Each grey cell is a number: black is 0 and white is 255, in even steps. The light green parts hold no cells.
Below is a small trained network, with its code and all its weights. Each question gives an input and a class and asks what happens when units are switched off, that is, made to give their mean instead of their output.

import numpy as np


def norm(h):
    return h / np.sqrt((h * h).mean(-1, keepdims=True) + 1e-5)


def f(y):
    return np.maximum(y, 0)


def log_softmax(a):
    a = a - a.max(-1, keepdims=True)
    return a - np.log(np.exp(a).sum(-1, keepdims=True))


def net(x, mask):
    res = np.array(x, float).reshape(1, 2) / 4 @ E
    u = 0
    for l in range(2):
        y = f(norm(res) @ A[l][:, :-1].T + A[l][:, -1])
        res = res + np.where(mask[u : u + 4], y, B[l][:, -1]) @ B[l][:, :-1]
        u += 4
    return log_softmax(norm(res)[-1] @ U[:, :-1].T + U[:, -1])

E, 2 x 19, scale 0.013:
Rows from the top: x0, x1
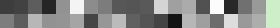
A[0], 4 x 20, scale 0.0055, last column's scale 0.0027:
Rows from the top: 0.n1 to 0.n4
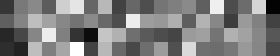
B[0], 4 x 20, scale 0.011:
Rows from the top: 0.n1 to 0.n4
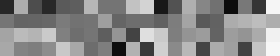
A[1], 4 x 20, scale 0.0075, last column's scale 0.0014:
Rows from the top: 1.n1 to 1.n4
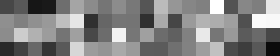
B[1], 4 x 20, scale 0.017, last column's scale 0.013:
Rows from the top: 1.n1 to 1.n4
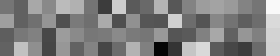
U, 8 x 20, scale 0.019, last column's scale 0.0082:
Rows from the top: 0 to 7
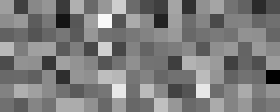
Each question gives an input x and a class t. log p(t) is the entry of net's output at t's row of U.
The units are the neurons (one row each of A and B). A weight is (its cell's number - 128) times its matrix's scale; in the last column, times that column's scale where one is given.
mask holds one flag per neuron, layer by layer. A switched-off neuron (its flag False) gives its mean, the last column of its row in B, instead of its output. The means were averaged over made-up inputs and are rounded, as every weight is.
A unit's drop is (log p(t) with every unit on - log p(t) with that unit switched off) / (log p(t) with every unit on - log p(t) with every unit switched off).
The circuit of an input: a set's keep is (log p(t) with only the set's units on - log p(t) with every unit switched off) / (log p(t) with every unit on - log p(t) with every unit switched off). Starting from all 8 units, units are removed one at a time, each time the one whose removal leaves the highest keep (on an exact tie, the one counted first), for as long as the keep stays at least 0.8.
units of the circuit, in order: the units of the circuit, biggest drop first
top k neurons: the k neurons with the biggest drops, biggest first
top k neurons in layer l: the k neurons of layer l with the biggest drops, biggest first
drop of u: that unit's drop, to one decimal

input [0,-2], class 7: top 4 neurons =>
[0.n1 1.n4 0.n4 0.n3]
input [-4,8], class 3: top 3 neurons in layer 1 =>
[1.n2 1.n1 1.n4]
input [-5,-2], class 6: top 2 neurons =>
[0.n4 1.n2]
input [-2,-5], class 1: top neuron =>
[1.n1]
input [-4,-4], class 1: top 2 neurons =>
[1.n1 0.n3]
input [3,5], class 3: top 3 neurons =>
[0.n4 1.n2 0.n3]
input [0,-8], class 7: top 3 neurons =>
[0.n1 1.n4 0.n3]
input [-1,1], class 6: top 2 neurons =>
[0.n4 0.n3]
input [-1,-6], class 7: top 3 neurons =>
[1.n4 0.n1 0.n3]
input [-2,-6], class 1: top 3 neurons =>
[1.n1 0.n4 1.n3]
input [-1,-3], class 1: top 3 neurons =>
[1.n1 0.n1 0.n4]
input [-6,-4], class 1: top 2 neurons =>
[1.n1 0.n3]
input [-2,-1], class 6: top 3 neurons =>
[0.n4 1.n2 0.n1]
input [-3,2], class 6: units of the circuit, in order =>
[0.n4]
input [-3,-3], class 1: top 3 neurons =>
[1.n1 0.n3 0.n4]
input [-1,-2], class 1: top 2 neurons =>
[1.n1 0.n1]
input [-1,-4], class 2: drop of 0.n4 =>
0.3
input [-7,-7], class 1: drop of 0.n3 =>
0.1
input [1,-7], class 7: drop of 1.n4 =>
0.3
